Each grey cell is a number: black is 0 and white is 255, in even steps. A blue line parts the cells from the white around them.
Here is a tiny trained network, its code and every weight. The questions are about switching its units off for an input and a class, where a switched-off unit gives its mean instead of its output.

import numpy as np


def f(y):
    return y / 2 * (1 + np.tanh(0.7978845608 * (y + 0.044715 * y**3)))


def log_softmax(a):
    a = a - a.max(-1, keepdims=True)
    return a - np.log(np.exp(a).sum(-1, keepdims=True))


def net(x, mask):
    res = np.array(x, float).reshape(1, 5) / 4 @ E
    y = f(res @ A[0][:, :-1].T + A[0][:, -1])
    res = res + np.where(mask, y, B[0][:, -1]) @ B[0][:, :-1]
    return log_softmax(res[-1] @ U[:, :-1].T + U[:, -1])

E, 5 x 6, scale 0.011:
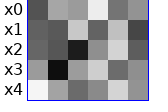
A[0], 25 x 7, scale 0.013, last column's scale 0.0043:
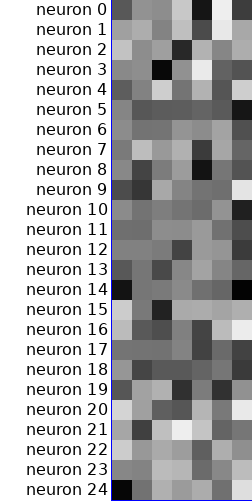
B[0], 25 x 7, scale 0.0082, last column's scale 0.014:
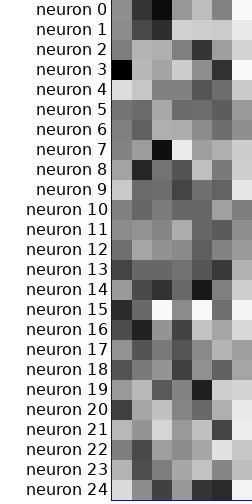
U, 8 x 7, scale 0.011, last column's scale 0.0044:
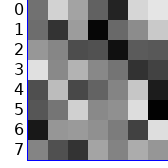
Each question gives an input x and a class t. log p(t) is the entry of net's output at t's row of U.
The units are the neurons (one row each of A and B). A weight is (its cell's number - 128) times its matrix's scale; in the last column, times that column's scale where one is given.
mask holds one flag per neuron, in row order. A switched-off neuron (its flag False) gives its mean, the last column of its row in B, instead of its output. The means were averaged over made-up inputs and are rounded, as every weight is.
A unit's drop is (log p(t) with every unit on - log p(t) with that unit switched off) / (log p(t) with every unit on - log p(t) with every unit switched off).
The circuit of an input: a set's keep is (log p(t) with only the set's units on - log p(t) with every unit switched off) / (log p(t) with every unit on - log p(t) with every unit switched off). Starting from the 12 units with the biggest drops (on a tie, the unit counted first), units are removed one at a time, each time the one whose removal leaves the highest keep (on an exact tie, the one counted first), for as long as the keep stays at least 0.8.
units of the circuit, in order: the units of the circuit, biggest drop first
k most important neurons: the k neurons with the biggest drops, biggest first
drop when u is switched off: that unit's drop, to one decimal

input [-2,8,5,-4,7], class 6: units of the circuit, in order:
(neuron 3)
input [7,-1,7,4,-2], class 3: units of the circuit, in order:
(neuron 21; neuron 24)
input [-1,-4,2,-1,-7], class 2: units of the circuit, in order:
(neuron 1; neuron 15)
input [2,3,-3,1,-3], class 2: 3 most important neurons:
(neuron 15; neuron 21; neuron 1)
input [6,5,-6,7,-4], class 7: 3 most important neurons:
(neuron 0; neuron 7; neuron 1)
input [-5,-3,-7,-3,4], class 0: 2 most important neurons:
(neuron 2; neuron 15)
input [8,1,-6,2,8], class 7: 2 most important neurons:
(neuron 1; neuron 7)
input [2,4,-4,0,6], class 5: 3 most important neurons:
(neuron 24; neuron 22; neuron 9)
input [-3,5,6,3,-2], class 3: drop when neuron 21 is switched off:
0.1
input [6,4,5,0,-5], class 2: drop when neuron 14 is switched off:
0.1
